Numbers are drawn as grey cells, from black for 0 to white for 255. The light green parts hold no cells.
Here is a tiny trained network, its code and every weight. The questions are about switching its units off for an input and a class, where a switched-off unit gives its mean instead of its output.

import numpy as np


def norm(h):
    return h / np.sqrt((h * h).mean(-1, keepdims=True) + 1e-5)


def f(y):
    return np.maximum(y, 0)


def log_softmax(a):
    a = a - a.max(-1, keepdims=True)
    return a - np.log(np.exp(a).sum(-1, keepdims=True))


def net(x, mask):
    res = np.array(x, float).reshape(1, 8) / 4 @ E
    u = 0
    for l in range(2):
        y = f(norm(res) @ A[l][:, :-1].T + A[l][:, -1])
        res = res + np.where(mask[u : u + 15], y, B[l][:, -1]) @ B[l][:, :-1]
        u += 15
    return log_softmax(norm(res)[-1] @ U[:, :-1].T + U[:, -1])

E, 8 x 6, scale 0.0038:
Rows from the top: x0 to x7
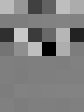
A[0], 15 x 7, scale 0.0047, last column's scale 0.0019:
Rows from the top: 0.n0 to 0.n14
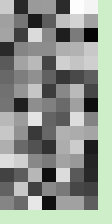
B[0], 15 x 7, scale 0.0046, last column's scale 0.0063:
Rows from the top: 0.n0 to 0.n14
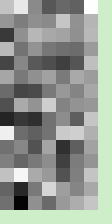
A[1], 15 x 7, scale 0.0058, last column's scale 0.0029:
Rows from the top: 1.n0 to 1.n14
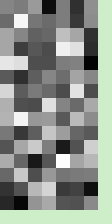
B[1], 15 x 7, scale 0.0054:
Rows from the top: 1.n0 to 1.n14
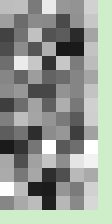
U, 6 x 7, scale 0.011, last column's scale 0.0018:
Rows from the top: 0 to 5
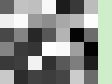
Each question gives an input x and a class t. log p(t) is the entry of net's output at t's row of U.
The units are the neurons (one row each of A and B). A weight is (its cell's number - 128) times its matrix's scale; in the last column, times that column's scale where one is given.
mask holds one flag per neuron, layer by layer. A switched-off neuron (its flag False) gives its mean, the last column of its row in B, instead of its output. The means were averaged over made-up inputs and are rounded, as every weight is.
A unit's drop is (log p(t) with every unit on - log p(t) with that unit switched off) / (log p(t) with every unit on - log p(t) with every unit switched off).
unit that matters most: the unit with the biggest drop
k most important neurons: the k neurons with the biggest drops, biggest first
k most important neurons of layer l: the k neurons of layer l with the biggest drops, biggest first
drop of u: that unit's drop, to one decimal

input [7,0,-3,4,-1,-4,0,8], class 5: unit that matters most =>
1.n11
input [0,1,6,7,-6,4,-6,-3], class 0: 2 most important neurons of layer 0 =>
0.n12, 0.n9
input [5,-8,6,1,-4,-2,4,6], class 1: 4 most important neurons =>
0.n14, 0.n8, 1.n10, 1.n11
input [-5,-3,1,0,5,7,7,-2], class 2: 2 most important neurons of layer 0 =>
0.n0, 0.n12
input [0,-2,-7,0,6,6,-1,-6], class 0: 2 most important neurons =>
0.n0, 0.n2
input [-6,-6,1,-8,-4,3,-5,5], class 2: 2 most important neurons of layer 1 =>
1.n13, 1.n11
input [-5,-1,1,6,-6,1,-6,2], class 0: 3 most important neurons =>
0.n12, 1.n0, 1.n10
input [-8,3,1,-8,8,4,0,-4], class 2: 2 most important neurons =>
0.n12, 1.n13
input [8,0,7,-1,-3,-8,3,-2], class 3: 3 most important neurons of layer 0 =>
0.n0, 0.n13, 0.n12
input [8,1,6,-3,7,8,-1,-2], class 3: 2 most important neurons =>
1.n11, 0.n0
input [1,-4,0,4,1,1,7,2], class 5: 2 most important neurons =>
0.n14, 0.n0
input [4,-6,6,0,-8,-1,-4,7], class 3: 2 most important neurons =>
0.n0, 0.n13
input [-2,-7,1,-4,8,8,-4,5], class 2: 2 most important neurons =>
0.n12, 0.n0
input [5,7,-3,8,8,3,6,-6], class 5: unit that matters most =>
0.n14
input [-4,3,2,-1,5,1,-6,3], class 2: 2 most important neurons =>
0.n0, 1.n13
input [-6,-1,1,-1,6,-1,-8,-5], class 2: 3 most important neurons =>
0.n0, 0.n12, 1.n13
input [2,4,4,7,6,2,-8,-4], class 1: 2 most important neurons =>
0.n12, 1.n0
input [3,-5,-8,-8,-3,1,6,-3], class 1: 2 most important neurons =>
0.n0, 1.n10
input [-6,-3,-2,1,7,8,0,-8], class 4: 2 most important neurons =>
0.n12, 1.n14
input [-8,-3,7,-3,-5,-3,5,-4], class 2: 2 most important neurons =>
1.n13, 0.n0
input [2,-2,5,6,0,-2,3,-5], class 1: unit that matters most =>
0.n12
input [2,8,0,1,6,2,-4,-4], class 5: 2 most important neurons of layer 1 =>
1.n11, 1.n10
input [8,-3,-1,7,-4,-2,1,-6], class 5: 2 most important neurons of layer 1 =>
1.n11, 1.n3
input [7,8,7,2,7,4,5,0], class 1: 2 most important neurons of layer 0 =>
0.n14, 0.n8
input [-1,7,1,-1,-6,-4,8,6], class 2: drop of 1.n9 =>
0.2
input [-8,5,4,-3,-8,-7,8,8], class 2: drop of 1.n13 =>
0.3
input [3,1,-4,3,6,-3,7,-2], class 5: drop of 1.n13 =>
0.0
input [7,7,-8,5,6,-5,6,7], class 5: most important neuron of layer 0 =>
0.n8
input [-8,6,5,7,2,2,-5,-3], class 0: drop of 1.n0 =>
0.1
